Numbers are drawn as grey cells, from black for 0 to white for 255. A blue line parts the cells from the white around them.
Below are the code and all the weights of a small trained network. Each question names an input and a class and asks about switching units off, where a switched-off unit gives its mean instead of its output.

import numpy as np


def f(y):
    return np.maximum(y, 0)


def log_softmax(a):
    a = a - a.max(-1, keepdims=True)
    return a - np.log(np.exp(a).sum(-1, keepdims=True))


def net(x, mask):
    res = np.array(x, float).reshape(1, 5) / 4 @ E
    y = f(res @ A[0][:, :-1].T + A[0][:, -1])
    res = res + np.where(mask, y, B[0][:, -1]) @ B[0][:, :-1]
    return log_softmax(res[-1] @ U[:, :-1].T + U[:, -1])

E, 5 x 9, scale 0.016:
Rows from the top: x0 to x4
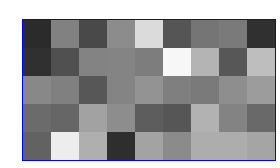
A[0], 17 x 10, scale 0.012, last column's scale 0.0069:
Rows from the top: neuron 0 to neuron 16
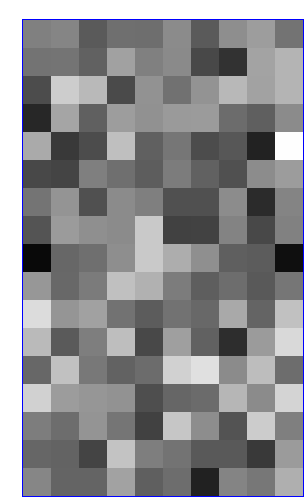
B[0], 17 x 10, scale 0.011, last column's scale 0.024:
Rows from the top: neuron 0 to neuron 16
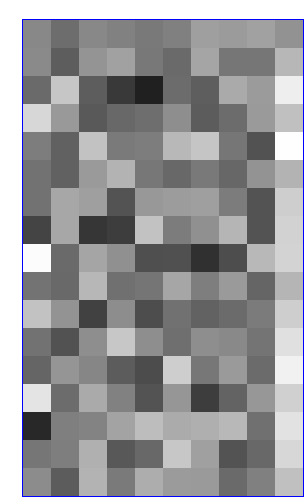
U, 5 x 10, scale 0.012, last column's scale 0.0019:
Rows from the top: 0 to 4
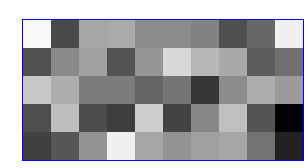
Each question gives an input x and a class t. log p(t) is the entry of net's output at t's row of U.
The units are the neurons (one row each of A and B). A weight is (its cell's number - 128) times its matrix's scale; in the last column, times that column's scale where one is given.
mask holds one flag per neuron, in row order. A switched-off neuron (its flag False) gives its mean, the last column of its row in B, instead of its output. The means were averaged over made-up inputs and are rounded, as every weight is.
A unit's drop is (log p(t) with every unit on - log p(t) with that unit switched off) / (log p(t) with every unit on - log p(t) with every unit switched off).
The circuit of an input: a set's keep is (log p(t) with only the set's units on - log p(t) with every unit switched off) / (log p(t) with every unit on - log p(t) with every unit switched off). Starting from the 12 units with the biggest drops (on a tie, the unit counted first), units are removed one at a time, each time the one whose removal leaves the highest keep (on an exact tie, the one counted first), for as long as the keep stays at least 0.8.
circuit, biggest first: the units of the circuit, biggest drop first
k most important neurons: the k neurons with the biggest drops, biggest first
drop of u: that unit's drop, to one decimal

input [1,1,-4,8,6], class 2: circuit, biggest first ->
[neuron 4; neuron 14]
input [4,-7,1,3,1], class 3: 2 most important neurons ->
[neuron 7; neuron 12]
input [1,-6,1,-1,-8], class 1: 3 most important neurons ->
[neuron 8; neuron 6; neuron 4]
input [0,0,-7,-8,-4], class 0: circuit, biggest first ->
[neuron 12]
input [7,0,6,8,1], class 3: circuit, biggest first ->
[neuron 7; neuron 12]
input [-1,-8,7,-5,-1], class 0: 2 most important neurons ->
[neuron 13; neuron 2]
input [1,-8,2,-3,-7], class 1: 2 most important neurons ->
[neuron 7; neuron 6]
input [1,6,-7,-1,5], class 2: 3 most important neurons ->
[neuron 8; neuron 4; neuron 3]
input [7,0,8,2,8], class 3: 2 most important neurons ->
[neuron 7; neuron 13]
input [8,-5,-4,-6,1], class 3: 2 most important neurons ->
[neuron 7; neuron 12]
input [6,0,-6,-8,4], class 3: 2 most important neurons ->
[neuron 7; neuron 13]
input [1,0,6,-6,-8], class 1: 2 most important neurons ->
[neuron 8; neuron 15]
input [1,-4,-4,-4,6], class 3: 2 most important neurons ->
[neuron 8; neuron 7]
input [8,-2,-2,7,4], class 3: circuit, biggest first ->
[neuron 7]
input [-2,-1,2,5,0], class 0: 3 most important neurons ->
[neuron 2; neuron 7; neuron 12]
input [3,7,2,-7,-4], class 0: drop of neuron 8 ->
0.2
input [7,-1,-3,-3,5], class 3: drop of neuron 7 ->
0.8
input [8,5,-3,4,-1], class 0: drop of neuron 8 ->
0.3
